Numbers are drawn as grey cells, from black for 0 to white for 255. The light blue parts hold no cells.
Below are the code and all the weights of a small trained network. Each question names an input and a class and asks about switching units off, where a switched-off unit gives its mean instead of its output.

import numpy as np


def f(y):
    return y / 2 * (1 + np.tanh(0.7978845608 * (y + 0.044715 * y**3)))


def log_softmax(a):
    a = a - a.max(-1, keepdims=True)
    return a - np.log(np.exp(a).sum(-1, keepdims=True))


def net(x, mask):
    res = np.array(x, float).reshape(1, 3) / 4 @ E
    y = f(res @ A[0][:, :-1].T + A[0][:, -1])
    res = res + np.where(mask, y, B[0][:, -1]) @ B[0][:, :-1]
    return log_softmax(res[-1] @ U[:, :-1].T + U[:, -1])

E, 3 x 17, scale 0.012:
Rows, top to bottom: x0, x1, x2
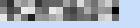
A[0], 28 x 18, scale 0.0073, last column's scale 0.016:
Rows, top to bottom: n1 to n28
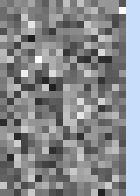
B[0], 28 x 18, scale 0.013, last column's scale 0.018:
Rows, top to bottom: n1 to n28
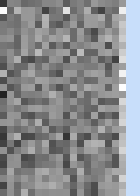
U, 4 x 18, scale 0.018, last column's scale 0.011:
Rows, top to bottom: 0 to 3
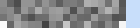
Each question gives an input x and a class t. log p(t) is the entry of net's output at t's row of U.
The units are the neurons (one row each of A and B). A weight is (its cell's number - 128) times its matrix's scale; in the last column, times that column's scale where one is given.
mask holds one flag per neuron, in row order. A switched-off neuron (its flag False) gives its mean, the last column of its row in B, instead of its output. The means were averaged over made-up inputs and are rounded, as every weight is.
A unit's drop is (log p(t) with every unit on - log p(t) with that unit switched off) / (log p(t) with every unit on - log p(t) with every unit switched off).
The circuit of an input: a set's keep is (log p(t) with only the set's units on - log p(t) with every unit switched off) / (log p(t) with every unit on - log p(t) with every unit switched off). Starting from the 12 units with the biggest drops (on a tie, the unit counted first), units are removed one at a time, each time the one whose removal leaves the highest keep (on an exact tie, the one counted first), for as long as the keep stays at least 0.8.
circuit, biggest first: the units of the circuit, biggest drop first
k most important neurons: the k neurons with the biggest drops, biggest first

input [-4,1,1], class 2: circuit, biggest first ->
n9
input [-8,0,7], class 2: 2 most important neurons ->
n9, n20
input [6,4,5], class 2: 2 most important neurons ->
n15, n24
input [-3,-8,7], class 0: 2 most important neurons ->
n13, n21
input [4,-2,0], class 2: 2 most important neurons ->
n11, n17
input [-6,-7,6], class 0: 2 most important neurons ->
n13, n21
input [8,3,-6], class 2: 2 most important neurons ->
n17, n15
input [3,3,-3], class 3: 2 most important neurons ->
n21, n13
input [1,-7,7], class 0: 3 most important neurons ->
n13, n21, n22
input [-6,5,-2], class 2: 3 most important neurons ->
n9, n20, n13
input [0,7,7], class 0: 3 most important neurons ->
n11, n4, n7
